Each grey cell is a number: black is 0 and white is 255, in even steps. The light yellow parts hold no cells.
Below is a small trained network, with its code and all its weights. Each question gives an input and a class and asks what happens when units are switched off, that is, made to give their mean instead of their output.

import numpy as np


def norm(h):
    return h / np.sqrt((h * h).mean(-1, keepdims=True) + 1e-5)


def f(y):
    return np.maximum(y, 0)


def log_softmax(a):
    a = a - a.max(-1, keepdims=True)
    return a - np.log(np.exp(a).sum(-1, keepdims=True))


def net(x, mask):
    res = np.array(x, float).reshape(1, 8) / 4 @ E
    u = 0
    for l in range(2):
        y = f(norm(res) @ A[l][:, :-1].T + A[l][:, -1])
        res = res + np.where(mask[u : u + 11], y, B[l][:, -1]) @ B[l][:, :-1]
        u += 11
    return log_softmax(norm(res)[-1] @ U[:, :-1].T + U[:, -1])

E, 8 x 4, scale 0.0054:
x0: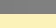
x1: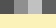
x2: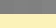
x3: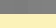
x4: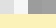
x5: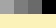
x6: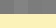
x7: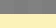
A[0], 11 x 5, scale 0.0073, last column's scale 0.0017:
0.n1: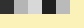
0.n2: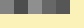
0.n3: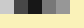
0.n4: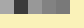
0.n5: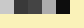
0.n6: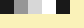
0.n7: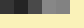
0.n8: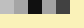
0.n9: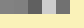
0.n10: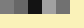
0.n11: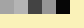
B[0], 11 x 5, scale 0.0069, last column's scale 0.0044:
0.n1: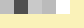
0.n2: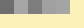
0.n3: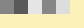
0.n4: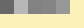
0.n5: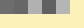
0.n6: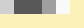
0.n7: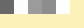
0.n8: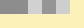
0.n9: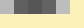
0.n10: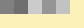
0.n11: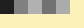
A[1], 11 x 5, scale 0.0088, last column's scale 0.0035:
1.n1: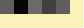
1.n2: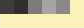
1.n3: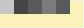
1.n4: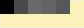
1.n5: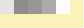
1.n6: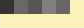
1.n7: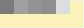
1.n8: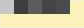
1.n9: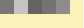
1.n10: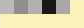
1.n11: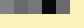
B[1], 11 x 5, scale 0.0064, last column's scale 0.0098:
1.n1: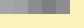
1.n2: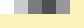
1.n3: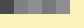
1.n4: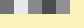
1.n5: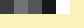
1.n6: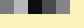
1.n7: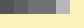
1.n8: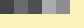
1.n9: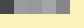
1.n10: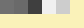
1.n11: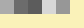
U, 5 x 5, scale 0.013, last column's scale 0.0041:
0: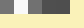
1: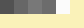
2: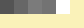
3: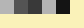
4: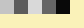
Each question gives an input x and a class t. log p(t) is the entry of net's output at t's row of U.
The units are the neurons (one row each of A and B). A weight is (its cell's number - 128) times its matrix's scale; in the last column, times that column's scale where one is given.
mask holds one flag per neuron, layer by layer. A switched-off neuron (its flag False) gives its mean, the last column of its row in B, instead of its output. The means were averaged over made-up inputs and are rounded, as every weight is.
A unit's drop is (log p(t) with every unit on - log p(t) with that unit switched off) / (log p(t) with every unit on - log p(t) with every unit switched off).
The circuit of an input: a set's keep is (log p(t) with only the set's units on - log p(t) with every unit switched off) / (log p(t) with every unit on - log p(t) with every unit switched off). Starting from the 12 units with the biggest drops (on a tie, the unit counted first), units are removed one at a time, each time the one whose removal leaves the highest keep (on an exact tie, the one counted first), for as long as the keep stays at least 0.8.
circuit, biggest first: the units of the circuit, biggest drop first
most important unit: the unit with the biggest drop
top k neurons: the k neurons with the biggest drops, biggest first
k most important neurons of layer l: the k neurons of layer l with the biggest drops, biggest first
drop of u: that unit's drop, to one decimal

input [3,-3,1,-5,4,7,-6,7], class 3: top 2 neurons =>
1.n10, 0.n7
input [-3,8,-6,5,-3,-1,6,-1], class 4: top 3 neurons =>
0.n1, 1.n10, 1.n2
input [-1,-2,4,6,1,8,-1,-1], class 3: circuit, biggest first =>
1.n10
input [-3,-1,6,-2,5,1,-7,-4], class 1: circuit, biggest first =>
0.n7, 1.n2, 1.n5
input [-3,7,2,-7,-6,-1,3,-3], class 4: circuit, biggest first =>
1.n5, 1.n2
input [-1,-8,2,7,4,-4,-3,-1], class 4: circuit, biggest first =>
0.n8, 1.n10
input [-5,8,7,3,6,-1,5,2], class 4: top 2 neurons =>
0.n1, 0.n7
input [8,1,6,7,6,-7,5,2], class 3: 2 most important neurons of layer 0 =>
0.n6, 0.n7
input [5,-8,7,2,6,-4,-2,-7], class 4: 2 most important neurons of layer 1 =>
1.n10, 1.n4
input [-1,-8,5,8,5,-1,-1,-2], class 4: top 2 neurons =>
0.n8, 0.n3
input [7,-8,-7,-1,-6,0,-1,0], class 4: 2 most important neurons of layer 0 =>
0.n3, 0.n10
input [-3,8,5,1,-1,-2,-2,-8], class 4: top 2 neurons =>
0.n1, 1.n10
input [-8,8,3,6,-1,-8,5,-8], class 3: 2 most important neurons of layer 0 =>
0.n6, 0.n3
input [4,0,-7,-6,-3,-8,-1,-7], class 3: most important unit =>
0.n6
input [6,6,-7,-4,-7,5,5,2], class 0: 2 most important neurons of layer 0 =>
0.n3, 0.n8
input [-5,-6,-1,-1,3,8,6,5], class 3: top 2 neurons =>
1.n10, 1.n11
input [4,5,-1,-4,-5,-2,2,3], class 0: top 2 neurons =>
1.n2, 1.n10
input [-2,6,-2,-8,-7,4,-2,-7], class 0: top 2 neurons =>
1.n4, 0.n3
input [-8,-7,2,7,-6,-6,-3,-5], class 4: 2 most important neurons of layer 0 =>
0.n10, 0.n5
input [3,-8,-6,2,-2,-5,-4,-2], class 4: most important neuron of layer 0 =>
0.n10
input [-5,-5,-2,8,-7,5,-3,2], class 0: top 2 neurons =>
0.n1, 1.n4
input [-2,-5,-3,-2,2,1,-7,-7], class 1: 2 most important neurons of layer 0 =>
0.n1, 0.n11
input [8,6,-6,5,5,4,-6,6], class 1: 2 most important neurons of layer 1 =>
1.n5, 1.n2
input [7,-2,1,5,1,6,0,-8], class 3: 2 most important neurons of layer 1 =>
1.n10, 1.n11
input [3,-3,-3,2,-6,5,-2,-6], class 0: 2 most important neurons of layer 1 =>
1.n4, 1.n5
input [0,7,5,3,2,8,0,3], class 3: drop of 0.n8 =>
0.1
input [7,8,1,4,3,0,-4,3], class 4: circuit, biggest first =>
0.n1
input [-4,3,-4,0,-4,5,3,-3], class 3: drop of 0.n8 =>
0.3
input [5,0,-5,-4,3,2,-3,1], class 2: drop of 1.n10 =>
0.1
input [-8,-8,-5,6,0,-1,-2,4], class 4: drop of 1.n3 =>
0.0
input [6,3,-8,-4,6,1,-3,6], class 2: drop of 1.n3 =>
-0.1
